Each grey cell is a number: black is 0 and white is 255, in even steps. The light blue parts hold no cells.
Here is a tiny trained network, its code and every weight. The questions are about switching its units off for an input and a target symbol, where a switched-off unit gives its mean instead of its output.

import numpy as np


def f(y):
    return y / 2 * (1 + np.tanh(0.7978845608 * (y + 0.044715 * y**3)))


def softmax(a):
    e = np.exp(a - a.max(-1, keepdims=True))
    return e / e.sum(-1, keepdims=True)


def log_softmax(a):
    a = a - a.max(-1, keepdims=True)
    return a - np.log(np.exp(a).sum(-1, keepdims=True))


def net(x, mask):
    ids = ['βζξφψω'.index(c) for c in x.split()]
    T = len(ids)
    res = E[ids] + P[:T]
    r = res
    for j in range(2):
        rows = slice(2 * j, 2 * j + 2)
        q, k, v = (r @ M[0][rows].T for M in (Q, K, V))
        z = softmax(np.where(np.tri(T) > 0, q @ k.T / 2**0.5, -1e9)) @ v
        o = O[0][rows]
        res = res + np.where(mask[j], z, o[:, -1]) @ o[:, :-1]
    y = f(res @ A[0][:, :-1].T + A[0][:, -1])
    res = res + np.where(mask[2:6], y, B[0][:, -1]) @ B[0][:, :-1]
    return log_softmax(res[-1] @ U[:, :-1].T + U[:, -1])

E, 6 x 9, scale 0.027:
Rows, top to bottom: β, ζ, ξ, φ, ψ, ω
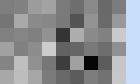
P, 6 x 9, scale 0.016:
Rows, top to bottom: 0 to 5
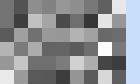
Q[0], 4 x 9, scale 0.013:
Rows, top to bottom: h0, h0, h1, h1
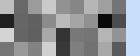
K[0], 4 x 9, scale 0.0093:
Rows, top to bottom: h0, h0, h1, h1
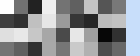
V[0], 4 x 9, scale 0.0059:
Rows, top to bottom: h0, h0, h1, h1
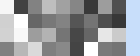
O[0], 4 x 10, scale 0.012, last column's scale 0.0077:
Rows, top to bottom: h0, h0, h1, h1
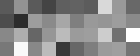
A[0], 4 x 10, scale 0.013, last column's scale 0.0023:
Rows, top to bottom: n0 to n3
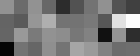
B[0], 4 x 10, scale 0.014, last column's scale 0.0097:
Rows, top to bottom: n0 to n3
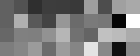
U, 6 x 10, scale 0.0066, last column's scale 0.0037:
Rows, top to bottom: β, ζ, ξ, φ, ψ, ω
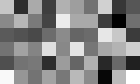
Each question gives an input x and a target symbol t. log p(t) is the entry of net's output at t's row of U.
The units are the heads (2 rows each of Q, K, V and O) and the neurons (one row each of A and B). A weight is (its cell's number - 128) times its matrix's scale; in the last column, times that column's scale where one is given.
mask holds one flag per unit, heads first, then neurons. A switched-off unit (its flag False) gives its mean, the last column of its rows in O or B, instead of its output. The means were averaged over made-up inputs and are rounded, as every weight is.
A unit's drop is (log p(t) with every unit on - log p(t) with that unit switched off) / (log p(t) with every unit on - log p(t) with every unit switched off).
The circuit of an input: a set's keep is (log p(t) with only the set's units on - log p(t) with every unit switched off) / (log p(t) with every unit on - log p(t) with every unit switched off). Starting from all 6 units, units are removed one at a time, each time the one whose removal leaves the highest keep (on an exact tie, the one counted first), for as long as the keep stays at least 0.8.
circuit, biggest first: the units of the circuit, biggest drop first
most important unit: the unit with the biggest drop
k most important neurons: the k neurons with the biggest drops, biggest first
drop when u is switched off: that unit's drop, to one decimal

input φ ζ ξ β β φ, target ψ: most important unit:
h1
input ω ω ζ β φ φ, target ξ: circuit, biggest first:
[h0, n0]
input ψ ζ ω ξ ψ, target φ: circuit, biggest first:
[n1, n2]
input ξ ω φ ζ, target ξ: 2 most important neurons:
[n1, n0]
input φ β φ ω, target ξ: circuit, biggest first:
[h0, n1]
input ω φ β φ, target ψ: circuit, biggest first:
[h1, n0]
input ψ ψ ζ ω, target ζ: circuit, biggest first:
[h0, n1, h1]
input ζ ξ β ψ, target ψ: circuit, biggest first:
[h1, n0, n1]
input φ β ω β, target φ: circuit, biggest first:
[h1, n1]
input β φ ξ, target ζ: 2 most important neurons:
[n3, n0]
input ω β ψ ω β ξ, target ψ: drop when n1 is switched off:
0.4
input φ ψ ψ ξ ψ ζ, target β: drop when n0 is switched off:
0.1
